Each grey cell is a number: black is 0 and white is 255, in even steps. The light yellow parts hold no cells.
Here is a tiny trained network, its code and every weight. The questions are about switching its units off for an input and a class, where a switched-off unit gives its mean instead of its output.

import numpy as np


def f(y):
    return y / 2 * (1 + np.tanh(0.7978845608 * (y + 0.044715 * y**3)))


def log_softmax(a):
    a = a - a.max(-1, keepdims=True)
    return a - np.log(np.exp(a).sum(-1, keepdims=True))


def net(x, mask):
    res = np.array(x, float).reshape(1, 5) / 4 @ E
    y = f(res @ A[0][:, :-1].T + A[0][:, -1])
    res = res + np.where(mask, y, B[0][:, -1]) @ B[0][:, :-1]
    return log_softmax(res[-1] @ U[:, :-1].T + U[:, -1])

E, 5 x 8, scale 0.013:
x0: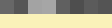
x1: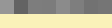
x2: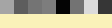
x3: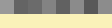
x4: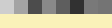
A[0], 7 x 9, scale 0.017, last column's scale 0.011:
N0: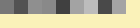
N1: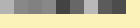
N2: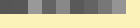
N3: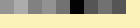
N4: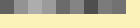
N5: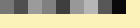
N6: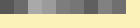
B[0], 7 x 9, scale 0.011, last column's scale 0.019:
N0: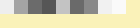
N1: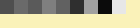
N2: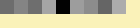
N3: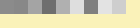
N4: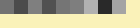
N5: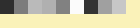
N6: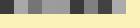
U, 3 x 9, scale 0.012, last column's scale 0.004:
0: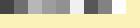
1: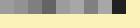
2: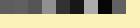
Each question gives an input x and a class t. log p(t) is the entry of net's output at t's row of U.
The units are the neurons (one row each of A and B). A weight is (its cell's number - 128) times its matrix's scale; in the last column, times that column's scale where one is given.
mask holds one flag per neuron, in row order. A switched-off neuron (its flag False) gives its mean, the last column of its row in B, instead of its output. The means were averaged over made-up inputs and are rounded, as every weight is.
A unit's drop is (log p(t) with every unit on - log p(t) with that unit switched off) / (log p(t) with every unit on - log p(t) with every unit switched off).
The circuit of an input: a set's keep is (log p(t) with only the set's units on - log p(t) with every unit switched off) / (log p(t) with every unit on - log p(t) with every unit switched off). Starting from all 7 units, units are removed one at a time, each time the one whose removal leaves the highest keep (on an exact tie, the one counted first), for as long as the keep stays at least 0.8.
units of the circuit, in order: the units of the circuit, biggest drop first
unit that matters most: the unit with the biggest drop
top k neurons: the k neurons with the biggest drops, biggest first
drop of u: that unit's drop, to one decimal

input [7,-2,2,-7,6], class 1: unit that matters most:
N3
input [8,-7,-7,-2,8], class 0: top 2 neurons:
(N3, N0)
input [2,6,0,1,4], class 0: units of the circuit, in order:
(N0, N3)
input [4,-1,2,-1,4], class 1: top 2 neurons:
(N3, N5)
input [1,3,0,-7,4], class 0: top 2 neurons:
(N0, N3)
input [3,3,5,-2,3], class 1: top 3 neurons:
(N0, N3, N5)
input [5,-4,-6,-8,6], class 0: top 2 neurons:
(N0, N3)
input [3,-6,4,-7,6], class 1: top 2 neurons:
(N3, N0)
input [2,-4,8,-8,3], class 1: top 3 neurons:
(N0, N5, N3)
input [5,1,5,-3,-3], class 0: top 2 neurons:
(N5, N2)
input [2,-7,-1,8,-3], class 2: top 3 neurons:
(N5, N3, N0)
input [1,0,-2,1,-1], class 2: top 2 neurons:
(N3, N5)
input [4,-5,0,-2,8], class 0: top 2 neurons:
(N3, N0)
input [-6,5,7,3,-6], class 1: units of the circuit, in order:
(N0)
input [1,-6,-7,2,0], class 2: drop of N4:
0.2
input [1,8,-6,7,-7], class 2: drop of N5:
0.3
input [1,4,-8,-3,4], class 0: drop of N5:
-0.1
